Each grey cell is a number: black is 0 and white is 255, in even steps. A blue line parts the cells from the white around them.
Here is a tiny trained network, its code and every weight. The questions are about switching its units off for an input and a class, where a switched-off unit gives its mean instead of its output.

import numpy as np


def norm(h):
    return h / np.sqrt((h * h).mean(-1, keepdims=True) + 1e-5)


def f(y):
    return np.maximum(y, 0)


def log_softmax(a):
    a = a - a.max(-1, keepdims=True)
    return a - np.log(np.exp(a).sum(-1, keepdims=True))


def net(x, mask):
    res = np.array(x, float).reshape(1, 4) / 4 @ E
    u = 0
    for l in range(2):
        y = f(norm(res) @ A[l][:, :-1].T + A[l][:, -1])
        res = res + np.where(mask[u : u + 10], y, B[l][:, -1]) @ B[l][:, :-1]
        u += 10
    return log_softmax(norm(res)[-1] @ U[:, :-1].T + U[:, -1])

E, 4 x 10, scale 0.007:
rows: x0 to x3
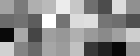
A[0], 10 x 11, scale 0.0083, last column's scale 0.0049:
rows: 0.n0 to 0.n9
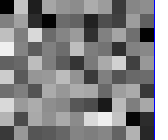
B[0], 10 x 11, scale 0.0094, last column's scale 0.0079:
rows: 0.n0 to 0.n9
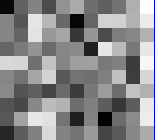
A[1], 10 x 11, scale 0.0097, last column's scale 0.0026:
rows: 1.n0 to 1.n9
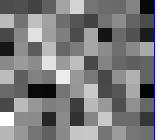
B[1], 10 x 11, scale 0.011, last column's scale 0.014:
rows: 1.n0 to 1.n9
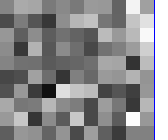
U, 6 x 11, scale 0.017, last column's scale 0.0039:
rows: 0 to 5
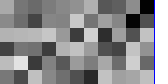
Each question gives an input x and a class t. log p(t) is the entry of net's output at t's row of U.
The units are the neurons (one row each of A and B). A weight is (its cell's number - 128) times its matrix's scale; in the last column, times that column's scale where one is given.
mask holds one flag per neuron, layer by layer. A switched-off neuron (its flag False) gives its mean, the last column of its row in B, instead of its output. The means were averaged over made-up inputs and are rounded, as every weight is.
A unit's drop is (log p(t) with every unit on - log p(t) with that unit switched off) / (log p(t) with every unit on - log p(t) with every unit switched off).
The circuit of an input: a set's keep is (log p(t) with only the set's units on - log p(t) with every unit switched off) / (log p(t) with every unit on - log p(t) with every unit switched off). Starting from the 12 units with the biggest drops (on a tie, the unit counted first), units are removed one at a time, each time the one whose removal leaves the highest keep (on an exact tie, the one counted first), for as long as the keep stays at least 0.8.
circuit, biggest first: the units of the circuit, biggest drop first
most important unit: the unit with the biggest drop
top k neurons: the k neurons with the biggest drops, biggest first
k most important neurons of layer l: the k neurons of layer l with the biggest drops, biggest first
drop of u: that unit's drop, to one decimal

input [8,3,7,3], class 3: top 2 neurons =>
(0.n1 0.n8)
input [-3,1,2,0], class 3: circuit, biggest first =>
(0.n0)
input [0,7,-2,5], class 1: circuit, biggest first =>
(0.n1 1.n4)
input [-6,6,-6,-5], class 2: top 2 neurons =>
(0.n4 0.n3)
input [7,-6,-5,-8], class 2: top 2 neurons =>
(0.n4 0.n8)
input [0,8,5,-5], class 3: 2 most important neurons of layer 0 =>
(0.n0 0.n1)
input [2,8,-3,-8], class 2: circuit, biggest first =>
(0.n4 0.n3)
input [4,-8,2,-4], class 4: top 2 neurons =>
(0.n0 0.n8)
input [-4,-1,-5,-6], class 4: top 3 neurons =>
(0.n4 0.n0 1.n8)
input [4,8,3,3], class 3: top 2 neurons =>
(0.n1 0.n8)
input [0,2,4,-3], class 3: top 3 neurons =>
(0.n0 0.n1 1.n6)
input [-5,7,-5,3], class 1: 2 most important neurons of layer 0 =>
(0.n1 0.n3)
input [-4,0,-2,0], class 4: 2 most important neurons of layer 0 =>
(0.n8 0.n0)
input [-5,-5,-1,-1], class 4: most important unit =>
1.n8
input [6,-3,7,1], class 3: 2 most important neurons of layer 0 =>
(0.n1 0.n8)
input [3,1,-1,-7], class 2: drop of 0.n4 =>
0.4
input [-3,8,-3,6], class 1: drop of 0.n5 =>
0.1
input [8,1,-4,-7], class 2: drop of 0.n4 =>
0.2
